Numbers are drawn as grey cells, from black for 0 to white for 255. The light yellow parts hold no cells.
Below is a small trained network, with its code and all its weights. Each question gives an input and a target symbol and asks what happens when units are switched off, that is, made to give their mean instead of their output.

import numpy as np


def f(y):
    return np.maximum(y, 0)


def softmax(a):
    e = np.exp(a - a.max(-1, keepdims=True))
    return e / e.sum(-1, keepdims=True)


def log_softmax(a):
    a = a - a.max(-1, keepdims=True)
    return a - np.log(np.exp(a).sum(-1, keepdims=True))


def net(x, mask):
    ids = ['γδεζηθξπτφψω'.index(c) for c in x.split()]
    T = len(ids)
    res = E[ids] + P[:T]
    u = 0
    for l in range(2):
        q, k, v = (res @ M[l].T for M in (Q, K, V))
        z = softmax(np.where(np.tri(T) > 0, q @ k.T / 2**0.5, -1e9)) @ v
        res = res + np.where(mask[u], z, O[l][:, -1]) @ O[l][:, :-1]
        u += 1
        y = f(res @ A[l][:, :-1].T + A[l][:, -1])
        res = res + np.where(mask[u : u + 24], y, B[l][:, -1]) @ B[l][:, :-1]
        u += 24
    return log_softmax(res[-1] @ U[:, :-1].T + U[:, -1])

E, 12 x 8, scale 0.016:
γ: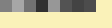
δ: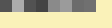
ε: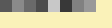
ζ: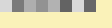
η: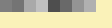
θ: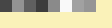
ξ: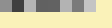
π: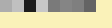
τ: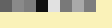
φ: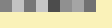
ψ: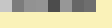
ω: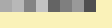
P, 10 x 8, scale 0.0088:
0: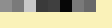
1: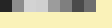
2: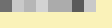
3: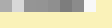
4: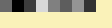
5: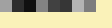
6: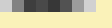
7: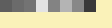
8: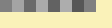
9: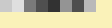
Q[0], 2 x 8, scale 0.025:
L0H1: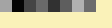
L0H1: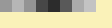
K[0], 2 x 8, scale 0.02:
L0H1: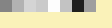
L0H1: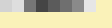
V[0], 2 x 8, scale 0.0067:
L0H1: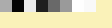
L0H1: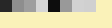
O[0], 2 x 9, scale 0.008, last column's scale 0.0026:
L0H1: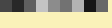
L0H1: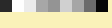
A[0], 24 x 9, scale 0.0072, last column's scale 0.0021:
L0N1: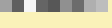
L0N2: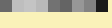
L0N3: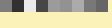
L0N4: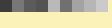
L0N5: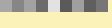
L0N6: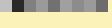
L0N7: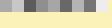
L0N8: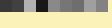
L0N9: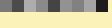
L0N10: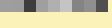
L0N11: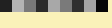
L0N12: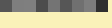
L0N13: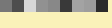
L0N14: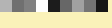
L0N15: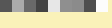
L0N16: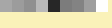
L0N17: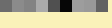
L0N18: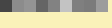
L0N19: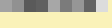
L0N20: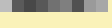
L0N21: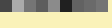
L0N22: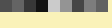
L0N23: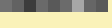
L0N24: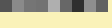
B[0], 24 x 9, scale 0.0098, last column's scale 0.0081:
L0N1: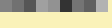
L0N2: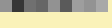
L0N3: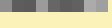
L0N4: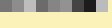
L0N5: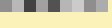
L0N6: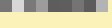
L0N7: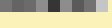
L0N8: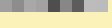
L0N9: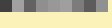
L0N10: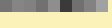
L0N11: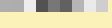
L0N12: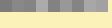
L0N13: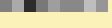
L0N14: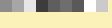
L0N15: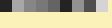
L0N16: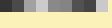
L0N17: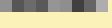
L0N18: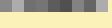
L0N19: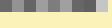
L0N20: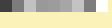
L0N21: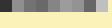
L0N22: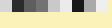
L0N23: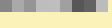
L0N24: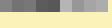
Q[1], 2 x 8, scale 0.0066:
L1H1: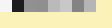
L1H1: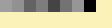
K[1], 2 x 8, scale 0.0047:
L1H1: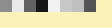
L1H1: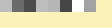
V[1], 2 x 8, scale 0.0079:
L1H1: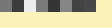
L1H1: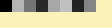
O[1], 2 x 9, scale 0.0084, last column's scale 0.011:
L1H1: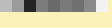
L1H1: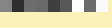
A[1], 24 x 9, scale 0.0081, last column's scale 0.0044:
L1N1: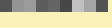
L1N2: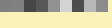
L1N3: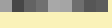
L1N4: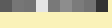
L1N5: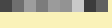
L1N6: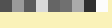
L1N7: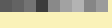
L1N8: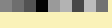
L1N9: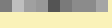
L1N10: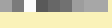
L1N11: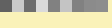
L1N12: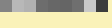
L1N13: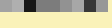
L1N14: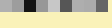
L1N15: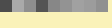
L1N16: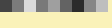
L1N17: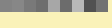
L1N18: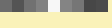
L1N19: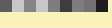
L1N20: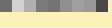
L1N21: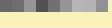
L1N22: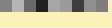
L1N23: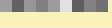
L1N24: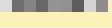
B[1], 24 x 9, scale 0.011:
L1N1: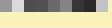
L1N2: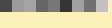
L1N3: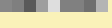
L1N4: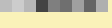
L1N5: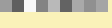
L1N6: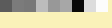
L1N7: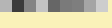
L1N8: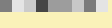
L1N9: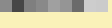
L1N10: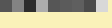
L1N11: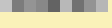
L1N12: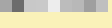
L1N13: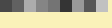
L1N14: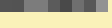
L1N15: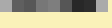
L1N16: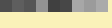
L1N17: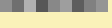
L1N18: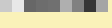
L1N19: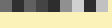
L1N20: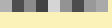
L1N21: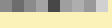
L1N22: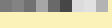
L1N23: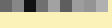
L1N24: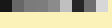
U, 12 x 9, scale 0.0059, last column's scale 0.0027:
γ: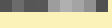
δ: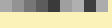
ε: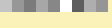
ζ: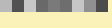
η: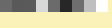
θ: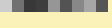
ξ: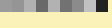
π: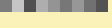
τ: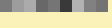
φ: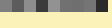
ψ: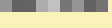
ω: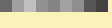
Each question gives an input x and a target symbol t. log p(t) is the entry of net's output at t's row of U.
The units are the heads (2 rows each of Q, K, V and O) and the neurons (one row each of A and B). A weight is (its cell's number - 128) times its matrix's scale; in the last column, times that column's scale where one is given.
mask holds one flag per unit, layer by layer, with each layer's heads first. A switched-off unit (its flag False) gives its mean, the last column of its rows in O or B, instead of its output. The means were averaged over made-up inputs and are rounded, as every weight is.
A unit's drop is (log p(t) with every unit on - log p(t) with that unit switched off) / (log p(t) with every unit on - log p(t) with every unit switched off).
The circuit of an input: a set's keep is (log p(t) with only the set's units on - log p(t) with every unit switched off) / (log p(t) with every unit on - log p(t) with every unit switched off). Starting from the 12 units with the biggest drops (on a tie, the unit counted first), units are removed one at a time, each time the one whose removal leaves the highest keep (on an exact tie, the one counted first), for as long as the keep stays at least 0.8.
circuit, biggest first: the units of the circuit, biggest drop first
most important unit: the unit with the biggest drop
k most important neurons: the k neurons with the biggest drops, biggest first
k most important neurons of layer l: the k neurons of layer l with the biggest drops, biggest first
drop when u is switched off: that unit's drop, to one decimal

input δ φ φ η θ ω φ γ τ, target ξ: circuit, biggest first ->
(L0H1 L0N11 L1N20)
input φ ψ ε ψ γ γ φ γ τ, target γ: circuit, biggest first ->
(L0N22 L0H1 L1N24 L1N23)
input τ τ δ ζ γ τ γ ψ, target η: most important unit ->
L0N14
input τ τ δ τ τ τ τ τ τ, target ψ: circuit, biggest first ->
(L0H1 L0N22 L1N3 L0N14)
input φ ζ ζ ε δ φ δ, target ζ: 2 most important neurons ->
(L0N22 L0N16)
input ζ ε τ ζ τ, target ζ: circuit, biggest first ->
(L1H1 L0N22 L1N5)
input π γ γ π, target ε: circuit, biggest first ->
(L0H1 L1N11)
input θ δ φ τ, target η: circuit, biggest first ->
(L0H1 L0N15 L1N6 L1N8)
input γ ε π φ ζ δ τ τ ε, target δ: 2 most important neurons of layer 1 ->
(L1N6 L1N1)
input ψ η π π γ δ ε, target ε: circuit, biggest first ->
(L0H1 L1N12 L1N24)
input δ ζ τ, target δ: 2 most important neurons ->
(L0N15 L1N6)
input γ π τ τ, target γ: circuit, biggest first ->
(L0H1 L0N22 L1N24 L1N23)
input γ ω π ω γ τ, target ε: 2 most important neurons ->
(L0N11 L1N12)
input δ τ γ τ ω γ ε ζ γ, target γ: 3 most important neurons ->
(L0N22 L1N24 L1N8)
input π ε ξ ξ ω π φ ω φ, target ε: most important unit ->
L1H1
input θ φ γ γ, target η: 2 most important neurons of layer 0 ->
(L0N14 L0N15)
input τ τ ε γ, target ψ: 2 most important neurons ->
(L1N3 L0N22)
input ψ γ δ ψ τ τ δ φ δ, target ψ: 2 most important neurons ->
(L0N22 L1N3)
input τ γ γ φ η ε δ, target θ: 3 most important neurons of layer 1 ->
(L1N20 L1N1 L1N15)
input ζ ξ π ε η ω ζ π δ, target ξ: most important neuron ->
(L1N12)
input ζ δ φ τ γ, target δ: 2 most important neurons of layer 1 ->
(L1N6 L1N1)
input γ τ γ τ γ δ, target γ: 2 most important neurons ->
(L0N22 L1N24)
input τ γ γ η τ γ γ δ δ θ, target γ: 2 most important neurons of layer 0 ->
(L0N22 L0N15)
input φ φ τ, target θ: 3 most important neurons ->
(L0N15 L1N20 L0N11)
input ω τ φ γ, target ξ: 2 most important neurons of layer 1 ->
(L1N12 L1N22)
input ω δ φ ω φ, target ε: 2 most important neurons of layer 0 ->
(L0N22 L0N11)
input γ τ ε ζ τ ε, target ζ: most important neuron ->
(L0N21)
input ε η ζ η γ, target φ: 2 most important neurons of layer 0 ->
(L0N15 L0N22)
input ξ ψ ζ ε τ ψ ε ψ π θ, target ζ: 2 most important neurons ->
(L0N22 L0N16)
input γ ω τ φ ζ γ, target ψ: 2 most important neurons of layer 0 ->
(L0N22 L0N20)
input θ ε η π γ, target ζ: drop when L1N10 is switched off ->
0.1
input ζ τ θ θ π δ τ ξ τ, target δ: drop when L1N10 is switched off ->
0.1
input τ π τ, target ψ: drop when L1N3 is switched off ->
0.2
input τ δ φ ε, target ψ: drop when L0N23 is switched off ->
0.1
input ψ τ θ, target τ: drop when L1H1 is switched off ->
0.3
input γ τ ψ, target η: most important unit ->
L1N8
